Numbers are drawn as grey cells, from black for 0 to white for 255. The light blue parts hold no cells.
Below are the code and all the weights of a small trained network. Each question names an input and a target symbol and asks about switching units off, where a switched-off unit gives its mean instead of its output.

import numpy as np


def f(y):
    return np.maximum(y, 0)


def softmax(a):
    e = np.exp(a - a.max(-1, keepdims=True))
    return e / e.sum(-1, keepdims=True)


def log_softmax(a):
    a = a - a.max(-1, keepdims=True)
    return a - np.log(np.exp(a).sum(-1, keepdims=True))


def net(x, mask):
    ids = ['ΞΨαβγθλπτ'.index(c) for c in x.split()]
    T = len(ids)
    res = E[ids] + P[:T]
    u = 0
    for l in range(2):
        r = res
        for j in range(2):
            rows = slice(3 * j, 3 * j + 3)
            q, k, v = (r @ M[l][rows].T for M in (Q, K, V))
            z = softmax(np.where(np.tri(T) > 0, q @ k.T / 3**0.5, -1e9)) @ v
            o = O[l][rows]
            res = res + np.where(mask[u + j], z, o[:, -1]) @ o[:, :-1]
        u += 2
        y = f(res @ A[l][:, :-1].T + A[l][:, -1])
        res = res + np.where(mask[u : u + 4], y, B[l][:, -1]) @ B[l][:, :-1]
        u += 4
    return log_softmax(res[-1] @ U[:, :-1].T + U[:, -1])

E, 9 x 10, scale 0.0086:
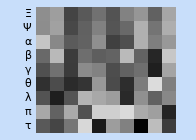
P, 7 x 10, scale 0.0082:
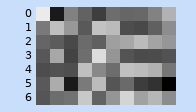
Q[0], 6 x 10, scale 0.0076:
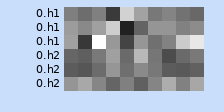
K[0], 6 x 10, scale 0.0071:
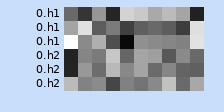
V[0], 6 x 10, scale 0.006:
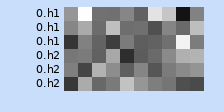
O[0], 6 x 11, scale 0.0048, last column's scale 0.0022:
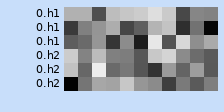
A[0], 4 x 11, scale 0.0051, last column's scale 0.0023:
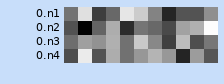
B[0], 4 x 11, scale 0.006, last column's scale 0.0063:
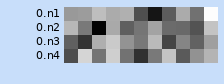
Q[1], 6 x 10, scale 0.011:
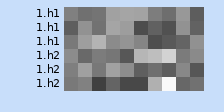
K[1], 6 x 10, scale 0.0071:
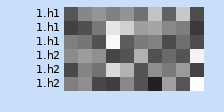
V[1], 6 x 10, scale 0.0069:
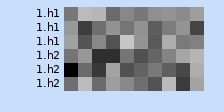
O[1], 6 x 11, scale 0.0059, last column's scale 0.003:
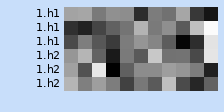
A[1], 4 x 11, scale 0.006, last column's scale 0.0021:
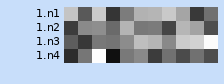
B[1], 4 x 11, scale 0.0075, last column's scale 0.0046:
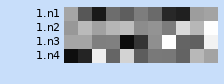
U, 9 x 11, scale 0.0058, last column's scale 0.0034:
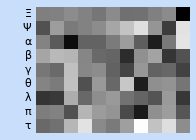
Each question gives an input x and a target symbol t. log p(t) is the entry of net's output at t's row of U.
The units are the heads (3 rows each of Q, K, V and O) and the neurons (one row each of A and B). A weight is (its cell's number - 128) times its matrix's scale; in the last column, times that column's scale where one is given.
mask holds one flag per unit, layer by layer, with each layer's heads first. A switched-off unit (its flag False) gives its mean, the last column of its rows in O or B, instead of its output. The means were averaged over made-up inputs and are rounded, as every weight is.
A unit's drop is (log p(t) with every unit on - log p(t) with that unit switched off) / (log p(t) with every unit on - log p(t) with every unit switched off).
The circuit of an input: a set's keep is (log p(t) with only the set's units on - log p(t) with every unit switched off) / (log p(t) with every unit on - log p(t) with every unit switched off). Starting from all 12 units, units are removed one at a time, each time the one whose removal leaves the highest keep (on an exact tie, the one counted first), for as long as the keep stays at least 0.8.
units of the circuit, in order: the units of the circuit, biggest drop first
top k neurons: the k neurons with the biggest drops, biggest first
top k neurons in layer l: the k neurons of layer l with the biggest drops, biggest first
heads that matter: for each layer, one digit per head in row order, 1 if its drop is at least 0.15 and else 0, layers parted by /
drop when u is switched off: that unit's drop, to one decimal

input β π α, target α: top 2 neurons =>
[1.n1; 0.n1]
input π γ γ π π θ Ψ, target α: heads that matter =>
00 / 01
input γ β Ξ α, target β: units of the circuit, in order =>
[1.h1; 1.h2; 0.h1; 0.n4]
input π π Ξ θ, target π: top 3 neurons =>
[0.n3; 0.n1; 1.n2]
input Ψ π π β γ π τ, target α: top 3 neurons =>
[0.n2; 0.n1; 1.n2]
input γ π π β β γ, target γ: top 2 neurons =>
[0.n4; 1.n4]
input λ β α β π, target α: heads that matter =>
00 / 01
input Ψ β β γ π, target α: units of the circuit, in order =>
[1.n1; 1.h2]
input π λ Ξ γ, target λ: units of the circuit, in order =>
[1.h2; 1.n4; 0.h2; 0.h1]
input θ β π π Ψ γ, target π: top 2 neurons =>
[0.n1; 0.n3]
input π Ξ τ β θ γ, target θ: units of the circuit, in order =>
[1.h2; 0.h1; 1.n4]
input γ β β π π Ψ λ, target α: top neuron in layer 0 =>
[0.n1]
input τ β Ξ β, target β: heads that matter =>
11 / 11
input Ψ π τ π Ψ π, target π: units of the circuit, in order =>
[0.n1; 1.h2; 0.h1; 1.n3]
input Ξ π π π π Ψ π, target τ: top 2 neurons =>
[0.n3; 1.n3]
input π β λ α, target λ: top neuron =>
[1.n4]
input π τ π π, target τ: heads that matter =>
00 / 11
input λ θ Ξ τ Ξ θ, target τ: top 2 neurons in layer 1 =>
[1.n3; 1.n2]
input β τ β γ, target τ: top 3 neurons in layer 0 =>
[0.n3; 0.n2; 0.n1]
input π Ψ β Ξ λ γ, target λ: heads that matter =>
00 / 01
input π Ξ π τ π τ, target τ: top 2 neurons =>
[0.n3; 1.n3]
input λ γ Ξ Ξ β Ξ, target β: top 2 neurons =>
[0.n1; 0.n4]
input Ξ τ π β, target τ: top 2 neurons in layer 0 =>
[0.n3; 0.n2]
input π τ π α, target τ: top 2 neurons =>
[0.n3; 0.n2]
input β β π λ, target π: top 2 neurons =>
[0.n1; 1.n2]
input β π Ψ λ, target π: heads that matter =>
00 / 01
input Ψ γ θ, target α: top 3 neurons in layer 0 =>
[0.n2; 0.n1; 0.n4]
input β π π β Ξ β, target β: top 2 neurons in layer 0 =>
[0.n4; 0.n1]
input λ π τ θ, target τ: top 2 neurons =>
[1.n2; 1.n3]
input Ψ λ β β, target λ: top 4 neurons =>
[1.n4; 0.n2; 1.n3; 1.n2]
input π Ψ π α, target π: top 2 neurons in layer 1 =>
[1.n3; 1.n2]
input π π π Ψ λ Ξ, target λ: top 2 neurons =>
[1.n4; 0.n2]
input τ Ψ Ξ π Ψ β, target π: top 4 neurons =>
[0.n1; 0.n3; 1.n3; 0.n2]
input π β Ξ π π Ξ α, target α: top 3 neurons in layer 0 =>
[0.n1; 0.n4; 0.n3]
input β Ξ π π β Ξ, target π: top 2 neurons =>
[0.n1; 0.n3]
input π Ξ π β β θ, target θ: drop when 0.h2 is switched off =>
0.1
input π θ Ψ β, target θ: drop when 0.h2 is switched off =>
0.2
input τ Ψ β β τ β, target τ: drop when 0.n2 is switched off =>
0.3
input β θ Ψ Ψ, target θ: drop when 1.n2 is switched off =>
0.0
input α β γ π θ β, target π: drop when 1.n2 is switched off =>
0.1
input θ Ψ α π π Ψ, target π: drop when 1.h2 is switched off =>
0.5
